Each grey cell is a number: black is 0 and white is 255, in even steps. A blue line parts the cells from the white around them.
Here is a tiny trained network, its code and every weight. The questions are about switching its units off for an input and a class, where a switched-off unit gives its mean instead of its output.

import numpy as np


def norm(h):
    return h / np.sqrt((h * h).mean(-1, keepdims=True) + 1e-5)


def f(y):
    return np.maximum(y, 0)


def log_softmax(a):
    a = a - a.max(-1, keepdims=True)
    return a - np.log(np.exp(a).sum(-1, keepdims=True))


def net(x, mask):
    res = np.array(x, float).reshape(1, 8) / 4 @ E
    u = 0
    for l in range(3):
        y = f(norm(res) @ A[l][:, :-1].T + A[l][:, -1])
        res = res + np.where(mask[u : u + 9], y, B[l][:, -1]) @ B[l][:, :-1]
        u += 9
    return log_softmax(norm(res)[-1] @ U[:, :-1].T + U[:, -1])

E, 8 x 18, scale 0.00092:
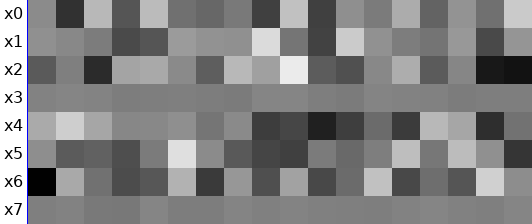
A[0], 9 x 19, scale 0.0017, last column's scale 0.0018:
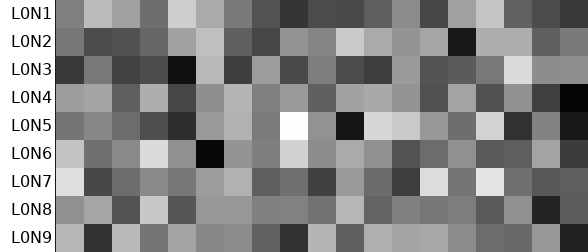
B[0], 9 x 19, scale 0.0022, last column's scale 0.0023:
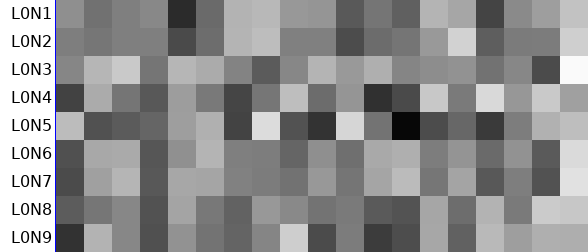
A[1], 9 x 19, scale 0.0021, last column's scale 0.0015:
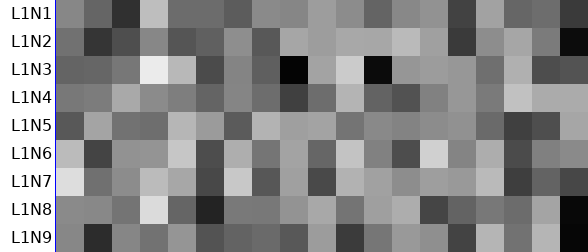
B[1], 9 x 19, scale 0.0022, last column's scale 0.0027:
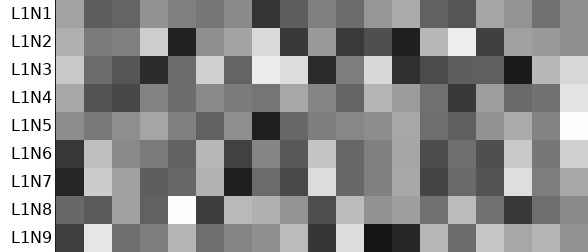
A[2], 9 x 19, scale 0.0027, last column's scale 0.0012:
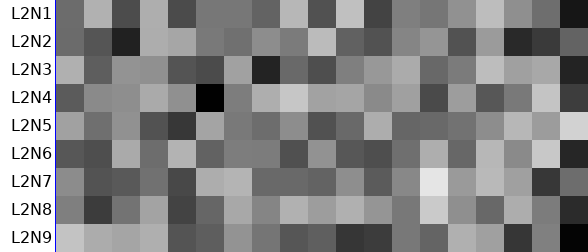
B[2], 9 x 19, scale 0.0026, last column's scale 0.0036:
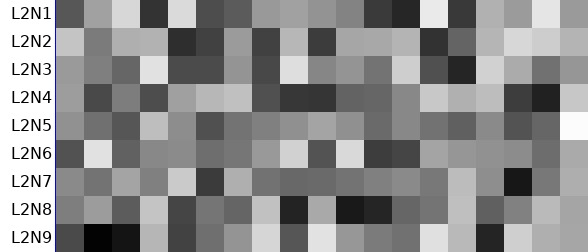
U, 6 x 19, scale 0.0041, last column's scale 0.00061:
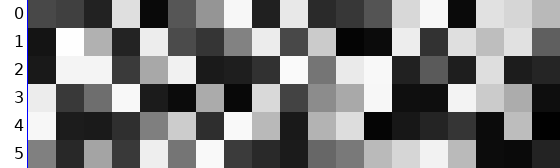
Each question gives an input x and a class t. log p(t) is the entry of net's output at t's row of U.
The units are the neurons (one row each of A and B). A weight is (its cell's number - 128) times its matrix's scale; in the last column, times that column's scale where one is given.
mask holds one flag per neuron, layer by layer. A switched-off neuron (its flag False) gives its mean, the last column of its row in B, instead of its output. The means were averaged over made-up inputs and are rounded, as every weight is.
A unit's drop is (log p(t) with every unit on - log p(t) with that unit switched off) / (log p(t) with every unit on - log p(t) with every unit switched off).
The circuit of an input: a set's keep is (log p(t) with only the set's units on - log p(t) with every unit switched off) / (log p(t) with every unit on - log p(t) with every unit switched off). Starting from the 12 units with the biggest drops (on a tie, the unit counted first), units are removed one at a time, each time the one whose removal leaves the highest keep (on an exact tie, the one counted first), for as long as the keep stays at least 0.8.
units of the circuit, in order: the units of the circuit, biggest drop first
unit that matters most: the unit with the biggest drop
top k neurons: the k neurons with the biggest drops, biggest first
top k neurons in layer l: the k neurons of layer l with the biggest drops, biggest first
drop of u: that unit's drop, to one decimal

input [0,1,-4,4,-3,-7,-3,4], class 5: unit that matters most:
L2N4
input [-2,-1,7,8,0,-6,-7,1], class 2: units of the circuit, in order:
(L1N7, L1N6)
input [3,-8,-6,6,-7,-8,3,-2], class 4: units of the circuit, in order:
(L1N3, L1N4, L1N5)
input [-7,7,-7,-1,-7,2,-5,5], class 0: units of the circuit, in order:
(L2N8, L1N2)
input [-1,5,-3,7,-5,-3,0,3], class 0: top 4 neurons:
(L2N8, L1N3, L0N3, L0N7)
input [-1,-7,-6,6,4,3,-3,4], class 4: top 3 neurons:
(L1N3, L1N5, L2N2)
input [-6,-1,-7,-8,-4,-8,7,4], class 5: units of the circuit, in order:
(L2N4, L1N6, L1N7)
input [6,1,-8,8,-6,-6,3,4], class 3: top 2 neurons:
(L2N3, L1N4)
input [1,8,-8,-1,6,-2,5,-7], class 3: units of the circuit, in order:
(L2N3, L2N5)
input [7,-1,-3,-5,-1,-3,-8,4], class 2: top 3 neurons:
(L1N6, L1N7, L0N8)
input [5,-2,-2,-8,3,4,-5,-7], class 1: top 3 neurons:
(L0N9, L2N6, L0N3)
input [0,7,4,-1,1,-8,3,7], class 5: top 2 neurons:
(L2N4, L1N3)
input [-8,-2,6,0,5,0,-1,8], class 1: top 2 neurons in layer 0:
(L0N4, L0N8)
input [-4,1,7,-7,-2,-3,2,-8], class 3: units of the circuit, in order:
(L2N2)
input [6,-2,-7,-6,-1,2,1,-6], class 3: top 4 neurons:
(L2N3, L1N4, L0N8, L2N5)
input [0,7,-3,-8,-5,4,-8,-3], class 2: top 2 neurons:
(L1N7, L1N6)
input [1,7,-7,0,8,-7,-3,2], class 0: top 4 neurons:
(L2N9, L1N5, L1N3, L2N2)
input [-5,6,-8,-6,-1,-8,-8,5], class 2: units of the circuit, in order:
(L1N7, L0N6)
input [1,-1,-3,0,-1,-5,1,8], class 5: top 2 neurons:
(L2N4, L1N5)
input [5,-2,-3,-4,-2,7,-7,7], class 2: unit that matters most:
L1N6
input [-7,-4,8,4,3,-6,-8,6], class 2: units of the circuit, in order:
(L1N7, L1N6)
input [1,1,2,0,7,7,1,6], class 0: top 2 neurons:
(L2N9, L0N1)
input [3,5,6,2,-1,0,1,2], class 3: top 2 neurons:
(L2N2, L1N3)
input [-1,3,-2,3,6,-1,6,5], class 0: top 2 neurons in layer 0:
(L0N1, L0N7)
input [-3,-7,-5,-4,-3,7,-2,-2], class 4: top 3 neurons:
(L1N3, L2N4, L0N6)
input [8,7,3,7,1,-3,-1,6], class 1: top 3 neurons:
(L1N3, L2N6, L1N9)
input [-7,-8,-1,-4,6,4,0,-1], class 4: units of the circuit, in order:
(L1N3)
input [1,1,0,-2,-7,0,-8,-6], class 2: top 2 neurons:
(L1N7, L1N6)
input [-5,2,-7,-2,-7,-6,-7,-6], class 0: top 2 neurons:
(L2N8, L1N2)
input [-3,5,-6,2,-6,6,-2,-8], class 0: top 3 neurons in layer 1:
(L1N5, L1N3, L1N2)
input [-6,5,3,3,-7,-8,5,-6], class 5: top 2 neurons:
(L2N4, L1N8)
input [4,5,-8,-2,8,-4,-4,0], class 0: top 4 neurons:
(L2N9, L1N5, L2N2, L0N1)
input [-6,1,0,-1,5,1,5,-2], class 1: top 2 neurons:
(L2N1, L0N4)
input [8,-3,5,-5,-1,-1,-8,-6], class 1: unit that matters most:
L0N9
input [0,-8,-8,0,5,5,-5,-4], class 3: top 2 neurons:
(L1N4, L2N3)
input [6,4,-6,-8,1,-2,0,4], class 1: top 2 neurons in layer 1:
(L1N9, L1N5)
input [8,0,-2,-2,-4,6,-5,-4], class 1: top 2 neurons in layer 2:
(L2N6, L2N4)
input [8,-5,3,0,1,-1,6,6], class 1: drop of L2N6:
0.1
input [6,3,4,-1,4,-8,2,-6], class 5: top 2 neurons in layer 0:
(L0N8, L0N4)
